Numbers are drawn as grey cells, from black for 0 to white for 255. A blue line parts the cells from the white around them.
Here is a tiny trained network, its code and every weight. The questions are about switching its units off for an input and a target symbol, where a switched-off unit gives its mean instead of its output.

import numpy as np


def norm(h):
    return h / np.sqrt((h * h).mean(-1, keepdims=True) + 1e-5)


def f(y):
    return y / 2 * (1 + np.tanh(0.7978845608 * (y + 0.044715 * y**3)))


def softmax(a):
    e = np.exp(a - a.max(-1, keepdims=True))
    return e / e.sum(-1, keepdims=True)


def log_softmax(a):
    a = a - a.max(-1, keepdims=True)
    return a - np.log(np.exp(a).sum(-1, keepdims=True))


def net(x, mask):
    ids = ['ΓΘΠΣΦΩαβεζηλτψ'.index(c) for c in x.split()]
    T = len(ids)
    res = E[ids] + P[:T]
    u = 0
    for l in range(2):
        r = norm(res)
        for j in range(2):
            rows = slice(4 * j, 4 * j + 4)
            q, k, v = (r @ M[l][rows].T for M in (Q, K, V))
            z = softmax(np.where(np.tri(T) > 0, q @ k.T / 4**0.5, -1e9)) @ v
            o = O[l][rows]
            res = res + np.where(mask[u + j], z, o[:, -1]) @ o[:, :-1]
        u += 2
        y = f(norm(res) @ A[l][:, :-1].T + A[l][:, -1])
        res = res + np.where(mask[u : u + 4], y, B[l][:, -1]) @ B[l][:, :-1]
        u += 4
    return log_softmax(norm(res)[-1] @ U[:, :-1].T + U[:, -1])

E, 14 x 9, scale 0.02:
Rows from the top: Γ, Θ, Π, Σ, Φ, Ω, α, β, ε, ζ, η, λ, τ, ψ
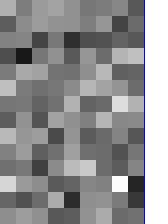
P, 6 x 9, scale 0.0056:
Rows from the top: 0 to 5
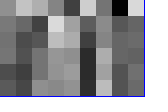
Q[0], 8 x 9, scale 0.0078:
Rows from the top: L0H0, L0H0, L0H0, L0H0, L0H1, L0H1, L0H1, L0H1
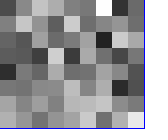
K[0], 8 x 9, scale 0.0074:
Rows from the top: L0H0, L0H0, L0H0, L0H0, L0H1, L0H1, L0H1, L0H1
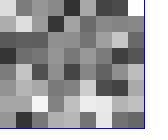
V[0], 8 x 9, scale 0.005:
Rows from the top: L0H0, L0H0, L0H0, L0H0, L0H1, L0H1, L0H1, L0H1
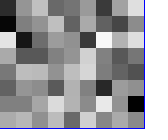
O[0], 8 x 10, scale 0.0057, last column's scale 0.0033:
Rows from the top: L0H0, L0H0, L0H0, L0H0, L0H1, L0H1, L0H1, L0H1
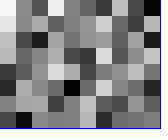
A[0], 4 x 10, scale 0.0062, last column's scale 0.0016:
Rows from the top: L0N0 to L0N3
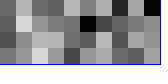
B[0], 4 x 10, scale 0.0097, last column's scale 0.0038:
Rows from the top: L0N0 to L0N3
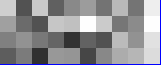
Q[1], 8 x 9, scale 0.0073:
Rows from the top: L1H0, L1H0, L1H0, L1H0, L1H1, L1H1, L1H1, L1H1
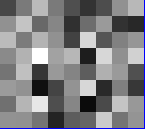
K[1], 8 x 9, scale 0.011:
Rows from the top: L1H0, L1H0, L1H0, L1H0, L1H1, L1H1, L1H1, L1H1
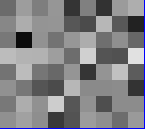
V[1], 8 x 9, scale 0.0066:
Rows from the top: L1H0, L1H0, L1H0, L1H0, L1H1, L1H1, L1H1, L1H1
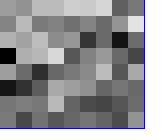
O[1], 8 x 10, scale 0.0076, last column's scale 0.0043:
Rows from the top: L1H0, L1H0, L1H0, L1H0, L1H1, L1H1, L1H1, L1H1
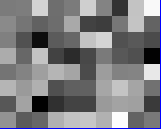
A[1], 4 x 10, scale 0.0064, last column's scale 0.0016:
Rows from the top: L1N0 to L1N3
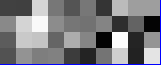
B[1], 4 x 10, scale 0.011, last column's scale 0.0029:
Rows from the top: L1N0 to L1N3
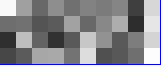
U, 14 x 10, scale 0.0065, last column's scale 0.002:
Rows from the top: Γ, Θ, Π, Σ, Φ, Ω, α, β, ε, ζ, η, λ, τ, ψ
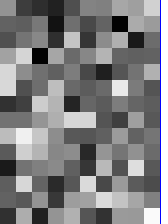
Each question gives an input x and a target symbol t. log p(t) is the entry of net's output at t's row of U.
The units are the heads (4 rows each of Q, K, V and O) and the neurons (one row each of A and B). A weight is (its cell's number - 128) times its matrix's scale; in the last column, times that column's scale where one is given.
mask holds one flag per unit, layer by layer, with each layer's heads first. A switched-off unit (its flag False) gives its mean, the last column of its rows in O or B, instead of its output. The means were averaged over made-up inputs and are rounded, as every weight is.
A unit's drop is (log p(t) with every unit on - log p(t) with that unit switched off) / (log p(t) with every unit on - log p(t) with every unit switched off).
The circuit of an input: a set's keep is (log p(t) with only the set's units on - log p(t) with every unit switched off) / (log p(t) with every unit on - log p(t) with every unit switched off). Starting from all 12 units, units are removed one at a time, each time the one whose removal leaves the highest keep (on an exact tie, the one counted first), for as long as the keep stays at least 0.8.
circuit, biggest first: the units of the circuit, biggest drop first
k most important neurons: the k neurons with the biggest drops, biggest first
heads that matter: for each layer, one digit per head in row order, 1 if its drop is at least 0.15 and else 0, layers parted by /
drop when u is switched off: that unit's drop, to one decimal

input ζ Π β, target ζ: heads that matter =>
11 / 11
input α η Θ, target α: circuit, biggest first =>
[L0H1; L1N3; L0N2]
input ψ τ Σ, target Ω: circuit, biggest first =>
[L1N0]
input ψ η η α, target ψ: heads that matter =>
00 / 10
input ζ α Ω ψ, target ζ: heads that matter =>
11 / 11
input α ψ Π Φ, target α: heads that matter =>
01 / 10
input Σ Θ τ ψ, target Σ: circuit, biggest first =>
[L0H0; L0N0]
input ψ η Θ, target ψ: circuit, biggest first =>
[L1H0; L0N3; L0N2; L0N1]
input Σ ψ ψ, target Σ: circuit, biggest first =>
[L0H0; L0N1; L1H0]
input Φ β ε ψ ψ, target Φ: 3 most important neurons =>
[L0N2; L0N3; L1N0]
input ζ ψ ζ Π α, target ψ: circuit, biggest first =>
[L0H0; L1H0; L1N2]
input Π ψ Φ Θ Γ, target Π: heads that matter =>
10 / 00
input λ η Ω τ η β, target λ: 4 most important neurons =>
[L0N2; L0N1; L1N2; L0N0]
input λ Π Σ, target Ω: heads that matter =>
10 / 00
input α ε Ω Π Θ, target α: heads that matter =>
01 / 10
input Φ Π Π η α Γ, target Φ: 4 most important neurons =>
[L0N3; L0N2; L1N0; L0N1]
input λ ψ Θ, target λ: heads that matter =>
00 / 10
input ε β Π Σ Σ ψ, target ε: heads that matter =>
11 / 10
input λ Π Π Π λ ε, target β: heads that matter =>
10 / 00
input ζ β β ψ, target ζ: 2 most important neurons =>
[L0N1; L0N3]
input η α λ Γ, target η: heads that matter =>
11 / 11
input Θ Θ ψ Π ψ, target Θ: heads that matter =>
10 / 11
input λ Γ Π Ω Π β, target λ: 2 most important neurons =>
[L0N1; L0N2]
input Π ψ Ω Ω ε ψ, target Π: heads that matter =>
10 / 01
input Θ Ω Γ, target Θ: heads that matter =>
10 / 11
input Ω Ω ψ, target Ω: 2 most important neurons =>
[L0N2; L0N1]
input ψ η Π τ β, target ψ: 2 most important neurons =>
[L0N3; L0N1]
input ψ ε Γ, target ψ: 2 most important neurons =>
[L0N0; L0N3]
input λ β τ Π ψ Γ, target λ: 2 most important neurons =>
[L1N2; L0N1]
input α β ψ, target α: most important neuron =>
[L1N3]
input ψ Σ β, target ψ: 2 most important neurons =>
[L0N1; L0N3]
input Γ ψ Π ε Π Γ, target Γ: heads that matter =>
01 / 11
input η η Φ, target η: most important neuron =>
[L0N3]
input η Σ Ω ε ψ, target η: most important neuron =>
[L0N3]
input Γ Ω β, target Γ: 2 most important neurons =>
[L0N1; L0N2]
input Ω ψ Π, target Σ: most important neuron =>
[L0N1]
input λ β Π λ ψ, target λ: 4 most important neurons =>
[L1N2; L0N1; L1N0; L1N3]
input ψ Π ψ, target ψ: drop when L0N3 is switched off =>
0.2
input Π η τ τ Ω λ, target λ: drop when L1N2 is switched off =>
0.5
